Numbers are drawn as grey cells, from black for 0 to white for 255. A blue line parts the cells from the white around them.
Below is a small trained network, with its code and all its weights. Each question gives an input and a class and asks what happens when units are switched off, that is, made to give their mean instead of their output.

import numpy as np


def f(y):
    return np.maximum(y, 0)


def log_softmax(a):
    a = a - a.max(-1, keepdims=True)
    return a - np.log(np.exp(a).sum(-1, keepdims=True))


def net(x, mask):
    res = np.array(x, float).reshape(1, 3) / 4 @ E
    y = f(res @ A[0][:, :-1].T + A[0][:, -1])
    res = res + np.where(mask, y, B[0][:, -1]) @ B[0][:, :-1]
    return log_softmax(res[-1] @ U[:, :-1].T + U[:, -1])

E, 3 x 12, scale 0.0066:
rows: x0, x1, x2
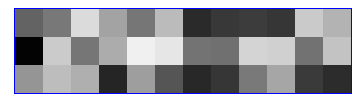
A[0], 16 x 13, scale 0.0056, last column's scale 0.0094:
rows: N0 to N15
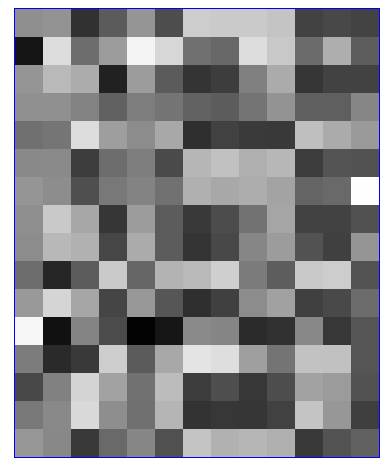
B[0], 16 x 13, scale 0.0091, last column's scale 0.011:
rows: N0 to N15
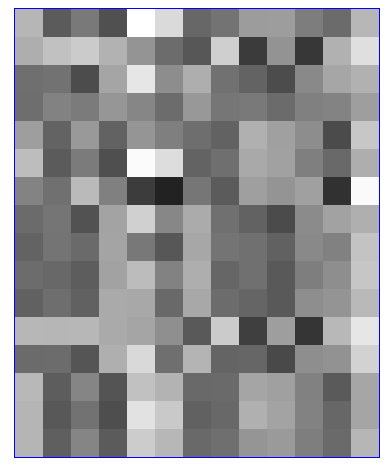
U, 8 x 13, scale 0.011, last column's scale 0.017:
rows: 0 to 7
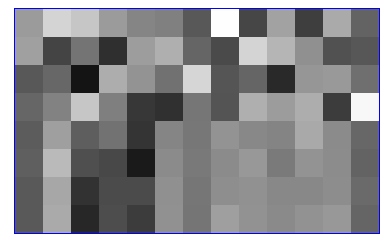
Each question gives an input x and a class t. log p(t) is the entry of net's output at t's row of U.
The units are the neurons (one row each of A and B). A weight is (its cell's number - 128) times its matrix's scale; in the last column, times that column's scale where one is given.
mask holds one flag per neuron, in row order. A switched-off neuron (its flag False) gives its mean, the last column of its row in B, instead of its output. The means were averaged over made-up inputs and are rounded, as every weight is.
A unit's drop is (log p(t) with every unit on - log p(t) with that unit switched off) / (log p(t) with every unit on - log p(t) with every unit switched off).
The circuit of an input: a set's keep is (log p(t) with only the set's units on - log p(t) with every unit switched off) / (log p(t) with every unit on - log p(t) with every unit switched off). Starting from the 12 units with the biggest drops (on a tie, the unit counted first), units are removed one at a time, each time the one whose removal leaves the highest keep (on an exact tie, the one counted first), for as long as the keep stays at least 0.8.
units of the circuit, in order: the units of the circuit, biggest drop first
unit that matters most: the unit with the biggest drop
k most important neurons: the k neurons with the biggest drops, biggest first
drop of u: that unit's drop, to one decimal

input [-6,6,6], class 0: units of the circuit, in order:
(N1)
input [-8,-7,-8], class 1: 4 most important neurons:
(N1 N5 N0 N15)
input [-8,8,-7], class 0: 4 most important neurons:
(N1 N4 N14 N13)
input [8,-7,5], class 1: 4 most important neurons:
(N14 N4 N1 N13)
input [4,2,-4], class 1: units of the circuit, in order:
(N4 N13)
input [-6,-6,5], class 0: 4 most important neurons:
(N11 N4 N14 N13)
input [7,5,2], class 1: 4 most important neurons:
(N11 N4 N14 N13)
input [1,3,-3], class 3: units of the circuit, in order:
(N11 N2 N7 N0)
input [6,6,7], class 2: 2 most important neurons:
(N11 N10)
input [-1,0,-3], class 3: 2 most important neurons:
(N2 N7)
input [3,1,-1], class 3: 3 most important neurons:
(N0 N5 N15)
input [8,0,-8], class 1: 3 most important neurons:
(N4 N13 N14)
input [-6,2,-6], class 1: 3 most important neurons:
(N0 N5 N15)
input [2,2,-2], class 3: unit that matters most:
N11
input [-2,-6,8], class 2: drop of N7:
0.2
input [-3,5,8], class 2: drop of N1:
0.0
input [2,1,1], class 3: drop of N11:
0.1
